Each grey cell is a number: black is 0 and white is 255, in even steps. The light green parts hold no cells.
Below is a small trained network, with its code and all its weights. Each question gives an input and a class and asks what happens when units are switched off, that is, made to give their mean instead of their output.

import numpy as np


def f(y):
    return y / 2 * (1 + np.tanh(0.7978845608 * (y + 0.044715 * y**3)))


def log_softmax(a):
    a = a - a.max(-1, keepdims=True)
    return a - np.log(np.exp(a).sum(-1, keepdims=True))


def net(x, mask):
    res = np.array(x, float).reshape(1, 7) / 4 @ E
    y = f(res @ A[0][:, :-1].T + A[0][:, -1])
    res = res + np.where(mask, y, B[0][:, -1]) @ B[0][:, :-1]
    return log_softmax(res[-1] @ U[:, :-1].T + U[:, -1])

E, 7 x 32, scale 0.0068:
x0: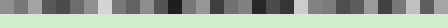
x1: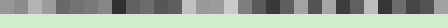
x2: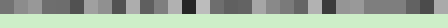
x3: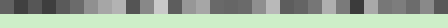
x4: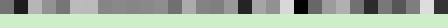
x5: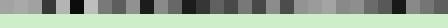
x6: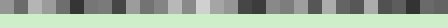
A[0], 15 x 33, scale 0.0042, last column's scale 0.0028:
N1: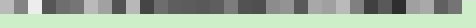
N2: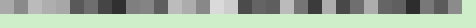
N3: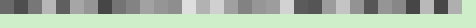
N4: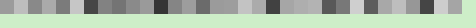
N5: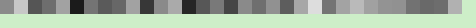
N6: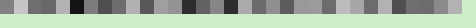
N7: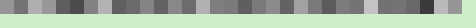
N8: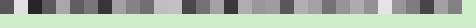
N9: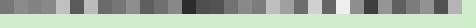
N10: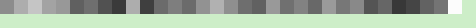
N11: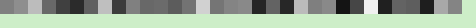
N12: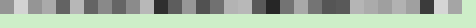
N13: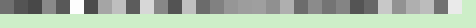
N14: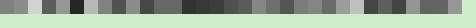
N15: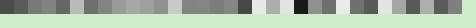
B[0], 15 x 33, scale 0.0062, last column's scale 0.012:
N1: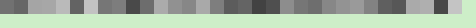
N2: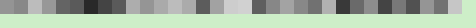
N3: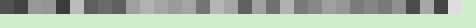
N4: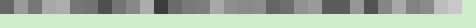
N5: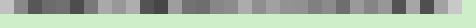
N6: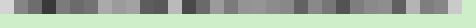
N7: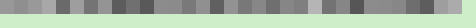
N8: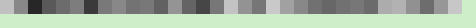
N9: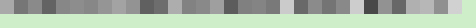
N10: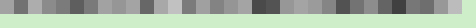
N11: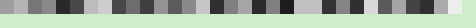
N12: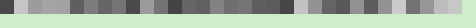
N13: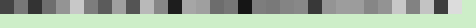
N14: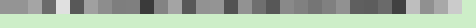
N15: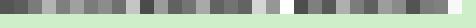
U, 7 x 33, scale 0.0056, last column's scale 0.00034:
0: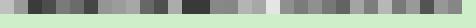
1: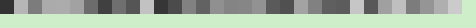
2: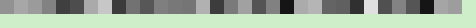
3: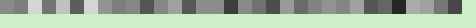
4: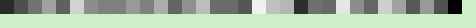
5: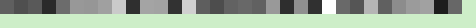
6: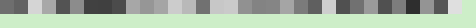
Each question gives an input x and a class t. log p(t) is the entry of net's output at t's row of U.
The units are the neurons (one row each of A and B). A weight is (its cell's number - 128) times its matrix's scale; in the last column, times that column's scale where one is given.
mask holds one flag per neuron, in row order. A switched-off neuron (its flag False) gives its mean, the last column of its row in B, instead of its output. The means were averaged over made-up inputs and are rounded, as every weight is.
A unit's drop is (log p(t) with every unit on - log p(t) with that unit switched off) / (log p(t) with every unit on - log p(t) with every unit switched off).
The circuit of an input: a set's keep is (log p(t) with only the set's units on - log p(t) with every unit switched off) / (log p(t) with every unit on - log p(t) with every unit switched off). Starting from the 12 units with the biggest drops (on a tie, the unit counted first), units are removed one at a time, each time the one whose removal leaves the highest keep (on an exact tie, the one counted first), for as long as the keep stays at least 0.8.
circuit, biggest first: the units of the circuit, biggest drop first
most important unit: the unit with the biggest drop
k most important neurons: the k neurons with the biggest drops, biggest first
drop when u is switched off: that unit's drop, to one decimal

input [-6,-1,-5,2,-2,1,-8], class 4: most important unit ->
N13
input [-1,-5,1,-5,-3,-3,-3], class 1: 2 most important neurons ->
[N4 N12]
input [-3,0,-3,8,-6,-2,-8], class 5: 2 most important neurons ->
[N13 N15]
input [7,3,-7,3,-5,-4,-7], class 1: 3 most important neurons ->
[N12 N13 N4]
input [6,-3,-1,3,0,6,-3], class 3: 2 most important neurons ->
[N14 N1]
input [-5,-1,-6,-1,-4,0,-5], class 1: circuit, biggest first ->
[N13 N4]
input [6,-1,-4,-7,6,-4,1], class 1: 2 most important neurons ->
[N15 N12]
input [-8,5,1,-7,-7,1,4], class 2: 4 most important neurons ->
[N11 N10 N9 N12]
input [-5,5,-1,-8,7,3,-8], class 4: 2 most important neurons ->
[N15 N3]
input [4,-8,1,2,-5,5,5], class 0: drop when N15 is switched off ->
-0.1
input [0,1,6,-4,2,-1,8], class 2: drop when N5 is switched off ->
0.0
